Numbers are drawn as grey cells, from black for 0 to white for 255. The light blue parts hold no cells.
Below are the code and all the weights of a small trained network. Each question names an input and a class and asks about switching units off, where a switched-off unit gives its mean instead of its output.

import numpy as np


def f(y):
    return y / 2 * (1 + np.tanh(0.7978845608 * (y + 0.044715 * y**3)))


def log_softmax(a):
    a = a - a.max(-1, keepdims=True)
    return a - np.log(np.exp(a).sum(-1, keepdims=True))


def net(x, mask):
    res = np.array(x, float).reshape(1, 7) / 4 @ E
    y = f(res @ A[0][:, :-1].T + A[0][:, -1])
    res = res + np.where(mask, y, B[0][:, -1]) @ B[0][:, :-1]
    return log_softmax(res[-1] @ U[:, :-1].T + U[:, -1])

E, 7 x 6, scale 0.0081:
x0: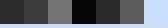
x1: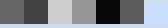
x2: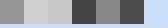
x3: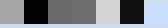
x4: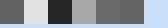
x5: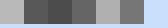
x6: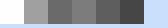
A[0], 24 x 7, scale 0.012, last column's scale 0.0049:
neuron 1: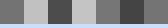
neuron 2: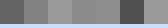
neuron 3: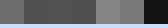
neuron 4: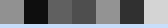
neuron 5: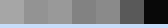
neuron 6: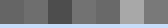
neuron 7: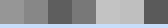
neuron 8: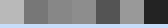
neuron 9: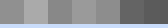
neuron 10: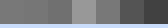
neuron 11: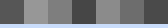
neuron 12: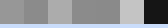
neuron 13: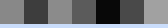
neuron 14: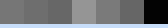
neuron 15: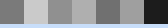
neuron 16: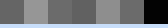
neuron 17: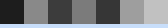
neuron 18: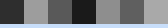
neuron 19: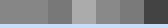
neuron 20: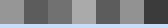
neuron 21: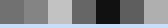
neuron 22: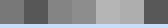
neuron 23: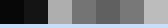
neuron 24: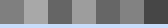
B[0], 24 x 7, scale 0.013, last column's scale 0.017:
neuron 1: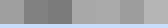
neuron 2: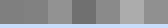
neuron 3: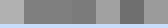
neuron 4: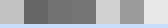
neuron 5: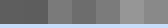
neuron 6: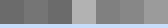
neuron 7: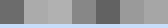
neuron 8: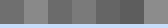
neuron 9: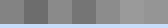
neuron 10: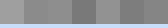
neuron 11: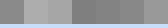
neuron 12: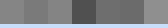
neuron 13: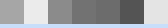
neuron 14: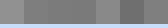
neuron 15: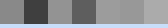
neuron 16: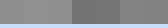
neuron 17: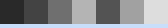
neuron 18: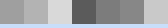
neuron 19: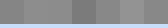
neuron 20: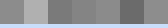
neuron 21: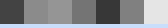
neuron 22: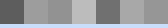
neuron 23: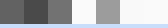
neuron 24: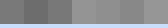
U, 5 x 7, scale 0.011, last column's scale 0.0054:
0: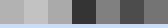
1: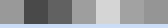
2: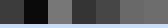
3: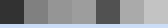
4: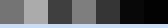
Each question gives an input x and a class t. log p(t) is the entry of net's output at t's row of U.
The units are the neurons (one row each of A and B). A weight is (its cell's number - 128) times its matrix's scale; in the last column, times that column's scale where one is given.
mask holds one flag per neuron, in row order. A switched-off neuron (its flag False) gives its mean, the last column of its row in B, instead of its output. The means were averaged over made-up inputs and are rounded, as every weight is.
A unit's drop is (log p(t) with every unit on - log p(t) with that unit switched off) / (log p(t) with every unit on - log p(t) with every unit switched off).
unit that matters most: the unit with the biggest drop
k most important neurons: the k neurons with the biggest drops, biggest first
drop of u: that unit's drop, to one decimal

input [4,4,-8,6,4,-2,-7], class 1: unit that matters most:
neuron 4
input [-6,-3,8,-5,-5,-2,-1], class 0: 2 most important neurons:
(neuron 23; neuron 17)
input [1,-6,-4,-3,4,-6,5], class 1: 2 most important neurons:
(neuron 21; neuron 1)
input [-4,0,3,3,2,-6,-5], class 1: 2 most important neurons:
(neuron 21; neuron 17)
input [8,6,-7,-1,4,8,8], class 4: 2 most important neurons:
(neuron 13; neuron 17)
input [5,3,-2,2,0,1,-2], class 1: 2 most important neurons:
(neuron 4; neuron 23)
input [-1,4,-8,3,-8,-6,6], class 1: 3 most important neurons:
(neuron 4; neuron 23; neuron 17)
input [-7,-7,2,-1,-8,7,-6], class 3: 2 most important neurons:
(neuron 7; neuron 22)
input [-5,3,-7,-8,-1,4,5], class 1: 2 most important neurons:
(neuron 21; neuron 13)
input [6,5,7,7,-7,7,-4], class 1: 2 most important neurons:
(neuron 23; neuron 4)
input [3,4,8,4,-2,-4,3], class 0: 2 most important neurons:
(neuron 13; neuron 17)
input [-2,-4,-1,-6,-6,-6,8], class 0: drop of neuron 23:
0.9
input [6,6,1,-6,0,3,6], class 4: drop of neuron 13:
0.8
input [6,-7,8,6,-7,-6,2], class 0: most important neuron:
(neuron 18)
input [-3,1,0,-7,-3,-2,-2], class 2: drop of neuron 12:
0.1
